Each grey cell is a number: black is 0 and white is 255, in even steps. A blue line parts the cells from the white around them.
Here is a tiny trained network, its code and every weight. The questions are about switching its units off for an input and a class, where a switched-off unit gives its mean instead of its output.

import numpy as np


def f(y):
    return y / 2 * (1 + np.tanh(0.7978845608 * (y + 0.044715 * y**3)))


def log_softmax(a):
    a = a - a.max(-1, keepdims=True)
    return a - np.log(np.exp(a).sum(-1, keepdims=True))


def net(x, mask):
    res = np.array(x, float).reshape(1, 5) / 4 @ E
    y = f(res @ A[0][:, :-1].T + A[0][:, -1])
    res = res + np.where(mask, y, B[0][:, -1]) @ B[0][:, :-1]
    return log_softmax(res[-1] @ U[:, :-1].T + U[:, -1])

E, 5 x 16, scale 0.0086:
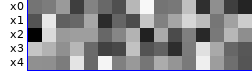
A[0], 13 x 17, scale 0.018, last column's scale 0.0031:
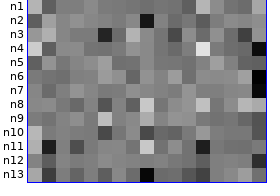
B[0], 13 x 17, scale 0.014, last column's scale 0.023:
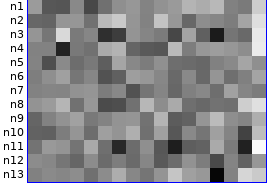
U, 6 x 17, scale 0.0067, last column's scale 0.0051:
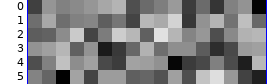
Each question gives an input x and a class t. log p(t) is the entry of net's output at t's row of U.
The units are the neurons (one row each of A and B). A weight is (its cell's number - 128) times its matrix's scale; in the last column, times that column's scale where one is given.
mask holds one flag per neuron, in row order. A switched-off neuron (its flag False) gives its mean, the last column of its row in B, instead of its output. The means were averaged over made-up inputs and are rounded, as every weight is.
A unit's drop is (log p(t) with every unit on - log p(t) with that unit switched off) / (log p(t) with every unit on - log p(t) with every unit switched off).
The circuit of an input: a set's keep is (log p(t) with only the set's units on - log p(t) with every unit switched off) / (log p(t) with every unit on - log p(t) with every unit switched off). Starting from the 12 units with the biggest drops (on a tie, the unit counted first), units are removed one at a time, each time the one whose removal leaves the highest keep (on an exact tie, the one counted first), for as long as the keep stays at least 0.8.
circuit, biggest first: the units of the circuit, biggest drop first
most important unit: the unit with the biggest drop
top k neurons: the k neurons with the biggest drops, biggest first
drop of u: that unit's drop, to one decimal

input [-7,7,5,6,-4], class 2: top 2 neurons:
n2, n11
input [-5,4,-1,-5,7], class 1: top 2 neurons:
n3, n11
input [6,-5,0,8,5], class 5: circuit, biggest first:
n4
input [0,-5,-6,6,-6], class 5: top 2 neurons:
n4, n1
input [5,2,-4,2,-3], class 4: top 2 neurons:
n11, n13
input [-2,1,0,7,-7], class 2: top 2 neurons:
n11, n10
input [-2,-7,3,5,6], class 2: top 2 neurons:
n11, n2
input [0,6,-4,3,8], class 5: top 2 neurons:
n4, n3
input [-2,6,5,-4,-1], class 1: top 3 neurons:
n3, n13, n10
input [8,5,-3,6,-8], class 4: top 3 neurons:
n11, n13, n10
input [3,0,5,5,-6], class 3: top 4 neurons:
n3, n11, n13, n9
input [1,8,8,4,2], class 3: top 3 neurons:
n3, n11, n10
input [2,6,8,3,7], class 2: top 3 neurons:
n11, n2, n8
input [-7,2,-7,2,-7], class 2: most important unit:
n13
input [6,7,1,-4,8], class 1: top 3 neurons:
n3, n11, n9
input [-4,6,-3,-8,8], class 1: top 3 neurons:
n3, n11, n9
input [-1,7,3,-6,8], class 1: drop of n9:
0.1
